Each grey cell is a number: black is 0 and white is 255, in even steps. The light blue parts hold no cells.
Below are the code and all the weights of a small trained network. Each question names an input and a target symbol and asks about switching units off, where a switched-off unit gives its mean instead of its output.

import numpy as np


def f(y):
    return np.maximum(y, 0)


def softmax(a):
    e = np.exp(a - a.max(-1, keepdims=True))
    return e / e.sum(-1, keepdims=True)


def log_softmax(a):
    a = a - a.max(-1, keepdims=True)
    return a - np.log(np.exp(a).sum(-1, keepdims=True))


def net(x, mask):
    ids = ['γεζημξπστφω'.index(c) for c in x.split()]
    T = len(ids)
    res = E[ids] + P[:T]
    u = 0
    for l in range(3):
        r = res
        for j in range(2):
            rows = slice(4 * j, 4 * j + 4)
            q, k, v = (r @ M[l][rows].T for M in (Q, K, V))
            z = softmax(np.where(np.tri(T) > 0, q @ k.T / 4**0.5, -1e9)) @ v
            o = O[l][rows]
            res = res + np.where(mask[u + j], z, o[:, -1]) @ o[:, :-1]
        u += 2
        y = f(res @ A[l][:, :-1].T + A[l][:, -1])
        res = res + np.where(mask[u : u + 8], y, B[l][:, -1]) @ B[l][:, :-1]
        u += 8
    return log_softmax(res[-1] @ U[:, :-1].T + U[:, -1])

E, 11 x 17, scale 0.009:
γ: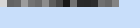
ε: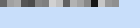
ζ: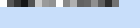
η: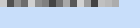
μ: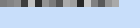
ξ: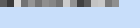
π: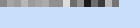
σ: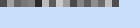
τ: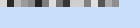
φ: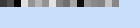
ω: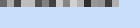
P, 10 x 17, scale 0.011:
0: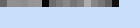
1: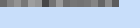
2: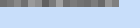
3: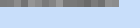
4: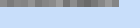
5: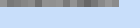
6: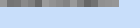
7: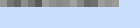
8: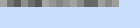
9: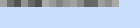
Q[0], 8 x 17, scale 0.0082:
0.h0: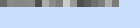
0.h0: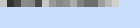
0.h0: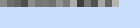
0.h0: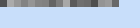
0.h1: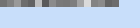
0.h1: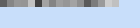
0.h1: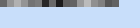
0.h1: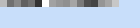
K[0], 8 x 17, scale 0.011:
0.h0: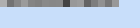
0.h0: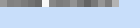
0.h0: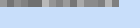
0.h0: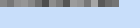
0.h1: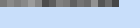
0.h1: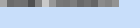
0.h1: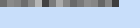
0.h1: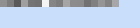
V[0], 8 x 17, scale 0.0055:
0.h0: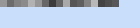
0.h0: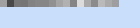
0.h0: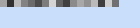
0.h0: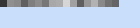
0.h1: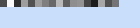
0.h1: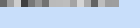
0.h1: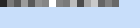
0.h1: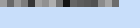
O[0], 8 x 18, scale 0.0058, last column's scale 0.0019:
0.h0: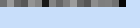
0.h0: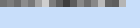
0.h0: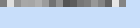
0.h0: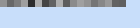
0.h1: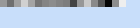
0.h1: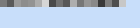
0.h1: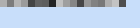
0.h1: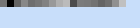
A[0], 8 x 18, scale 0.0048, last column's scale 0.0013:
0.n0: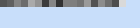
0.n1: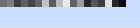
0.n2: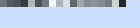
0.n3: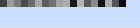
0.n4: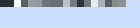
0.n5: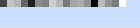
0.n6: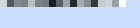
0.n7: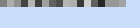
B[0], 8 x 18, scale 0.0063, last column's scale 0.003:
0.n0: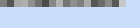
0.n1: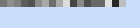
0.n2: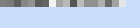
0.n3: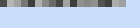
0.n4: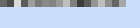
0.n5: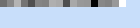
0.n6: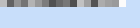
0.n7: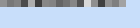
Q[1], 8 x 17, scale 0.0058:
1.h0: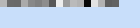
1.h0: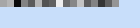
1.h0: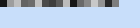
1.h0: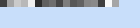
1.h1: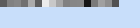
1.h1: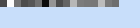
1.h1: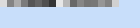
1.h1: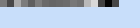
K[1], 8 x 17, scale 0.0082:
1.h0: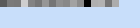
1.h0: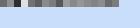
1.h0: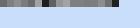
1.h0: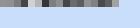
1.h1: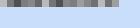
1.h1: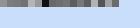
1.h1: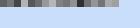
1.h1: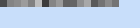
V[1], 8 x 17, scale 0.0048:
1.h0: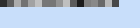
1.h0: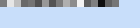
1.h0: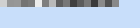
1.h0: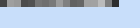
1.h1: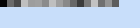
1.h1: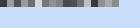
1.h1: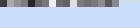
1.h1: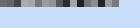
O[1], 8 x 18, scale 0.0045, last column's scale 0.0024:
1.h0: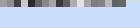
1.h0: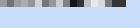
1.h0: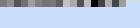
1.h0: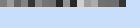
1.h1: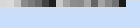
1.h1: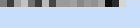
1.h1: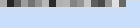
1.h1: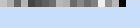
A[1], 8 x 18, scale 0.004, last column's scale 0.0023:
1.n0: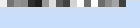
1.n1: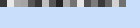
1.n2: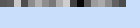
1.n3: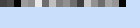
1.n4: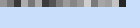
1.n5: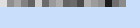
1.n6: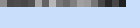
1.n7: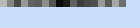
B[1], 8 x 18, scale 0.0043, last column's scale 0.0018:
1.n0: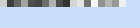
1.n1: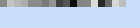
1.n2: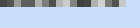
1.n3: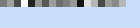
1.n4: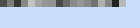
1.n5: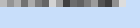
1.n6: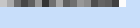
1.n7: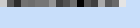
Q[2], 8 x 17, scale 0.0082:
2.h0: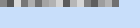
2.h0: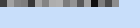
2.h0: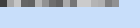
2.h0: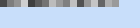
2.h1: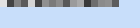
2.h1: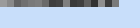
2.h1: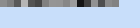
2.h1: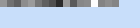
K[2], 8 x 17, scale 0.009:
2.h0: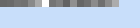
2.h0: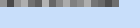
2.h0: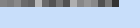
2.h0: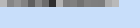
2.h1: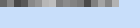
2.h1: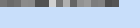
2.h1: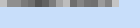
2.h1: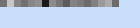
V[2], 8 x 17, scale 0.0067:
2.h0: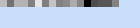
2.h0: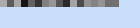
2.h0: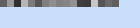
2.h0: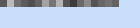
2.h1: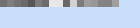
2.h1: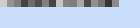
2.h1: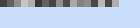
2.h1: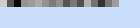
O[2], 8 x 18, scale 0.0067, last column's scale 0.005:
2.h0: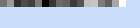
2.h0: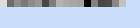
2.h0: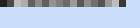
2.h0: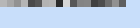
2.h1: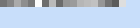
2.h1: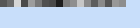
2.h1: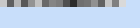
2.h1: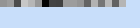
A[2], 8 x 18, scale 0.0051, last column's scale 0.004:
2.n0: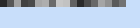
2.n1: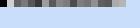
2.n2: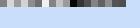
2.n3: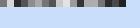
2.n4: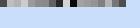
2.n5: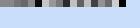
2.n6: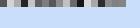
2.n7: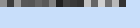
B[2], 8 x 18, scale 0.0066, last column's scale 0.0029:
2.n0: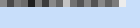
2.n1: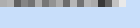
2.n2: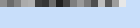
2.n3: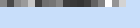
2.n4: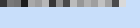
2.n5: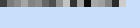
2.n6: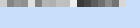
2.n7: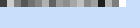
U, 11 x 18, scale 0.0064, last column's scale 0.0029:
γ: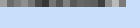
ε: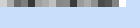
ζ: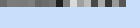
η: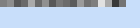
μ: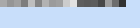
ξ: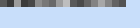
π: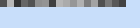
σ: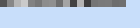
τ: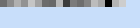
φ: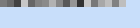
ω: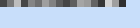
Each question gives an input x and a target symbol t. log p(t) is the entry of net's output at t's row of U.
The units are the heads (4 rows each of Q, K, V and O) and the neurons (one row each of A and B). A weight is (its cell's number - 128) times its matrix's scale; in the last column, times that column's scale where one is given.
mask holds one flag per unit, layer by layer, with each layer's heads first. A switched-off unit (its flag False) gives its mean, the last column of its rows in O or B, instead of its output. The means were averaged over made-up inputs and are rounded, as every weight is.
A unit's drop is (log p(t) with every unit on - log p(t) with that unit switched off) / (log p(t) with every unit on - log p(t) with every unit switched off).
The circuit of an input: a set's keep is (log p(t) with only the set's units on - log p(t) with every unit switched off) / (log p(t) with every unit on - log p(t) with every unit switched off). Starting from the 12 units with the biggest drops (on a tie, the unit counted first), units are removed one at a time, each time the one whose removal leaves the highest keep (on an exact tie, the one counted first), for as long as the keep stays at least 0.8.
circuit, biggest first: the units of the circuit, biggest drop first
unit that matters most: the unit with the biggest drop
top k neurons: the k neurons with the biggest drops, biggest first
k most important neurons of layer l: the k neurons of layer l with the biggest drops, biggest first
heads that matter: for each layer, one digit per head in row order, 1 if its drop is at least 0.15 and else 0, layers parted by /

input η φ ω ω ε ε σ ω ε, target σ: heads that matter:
00 / 00 / 10
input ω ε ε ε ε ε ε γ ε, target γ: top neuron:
(0.n5)
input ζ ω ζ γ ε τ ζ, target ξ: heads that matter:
01 / 10 / 00
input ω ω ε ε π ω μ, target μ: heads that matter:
00 / 00 / 00
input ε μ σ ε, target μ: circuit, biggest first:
(2.h0 0.n7 1.h1)
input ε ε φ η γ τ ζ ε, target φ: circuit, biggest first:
(1.h1 2.h1 0.n5 2.h0)
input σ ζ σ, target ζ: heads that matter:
00 / 10 / 11
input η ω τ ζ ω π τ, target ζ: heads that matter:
01 / 00 / 01
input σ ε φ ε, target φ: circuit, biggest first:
(2.h1 0.n5 2.h0)
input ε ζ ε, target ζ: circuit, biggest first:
(2.h1 0.n5)
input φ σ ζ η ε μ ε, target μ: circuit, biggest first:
(2.h0 0.n5 0.n7)
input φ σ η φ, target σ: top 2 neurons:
(2.n5 1.n4)
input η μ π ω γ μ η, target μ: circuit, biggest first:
(2.h0 0.n6 1.h1 0.n7)
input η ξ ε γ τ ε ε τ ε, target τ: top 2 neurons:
(0.n5 1.n0)
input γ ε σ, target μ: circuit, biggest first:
(2.n6 0.h0 0.n7)
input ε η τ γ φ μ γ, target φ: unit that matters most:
0.n2
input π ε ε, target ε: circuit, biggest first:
(2.h0 0.n5 2.h1)
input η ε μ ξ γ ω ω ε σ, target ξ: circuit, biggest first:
(0.n1 1.h0 2.n0)
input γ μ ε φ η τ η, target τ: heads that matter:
10 / 01 / 10
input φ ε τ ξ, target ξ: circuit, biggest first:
(0.n4 1.n2)
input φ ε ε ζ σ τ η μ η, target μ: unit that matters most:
2.h0
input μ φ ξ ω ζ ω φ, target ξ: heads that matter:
01 / 01 / 11
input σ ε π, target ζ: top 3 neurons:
(2.n2 0.n3 2.n4)
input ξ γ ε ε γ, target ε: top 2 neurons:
(0.n2 0.n5)
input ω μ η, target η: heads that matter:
01 / 00 / 10
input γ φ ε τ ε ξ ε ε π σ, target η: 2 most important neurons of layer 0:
(0.n1 0.n5)
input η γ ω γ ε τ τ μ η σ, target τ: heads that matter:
10 / 00 / 00
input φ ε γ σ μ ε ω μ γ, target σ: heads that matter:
01 / 00 / 11
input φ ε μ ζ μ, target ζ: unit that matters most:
1.h0
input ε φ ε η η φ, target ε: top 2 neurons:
(0.n5 1.n3)
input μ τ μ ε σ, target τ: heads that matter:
10 / 10 / 00
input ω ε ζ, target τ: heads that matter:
01 / 10 / 01
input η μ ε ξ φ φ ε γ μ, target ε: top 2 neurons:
(0.n7 0.n5)
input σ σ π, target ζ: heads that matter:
00 / 00 / 11
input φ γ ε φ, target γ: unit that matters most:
2.h1
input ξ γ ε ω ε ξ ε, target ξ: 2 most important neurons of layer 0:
(0.n5 0.n4)
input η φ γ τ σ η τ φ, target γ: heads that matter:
01 / 01 / 11
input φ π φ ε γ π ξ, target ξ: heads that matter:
00 / 00 / 00
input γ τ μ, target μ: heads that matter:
00 / 00 / 00
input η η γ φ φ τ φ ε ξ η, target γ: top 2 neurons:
(0.n6 1.n7)
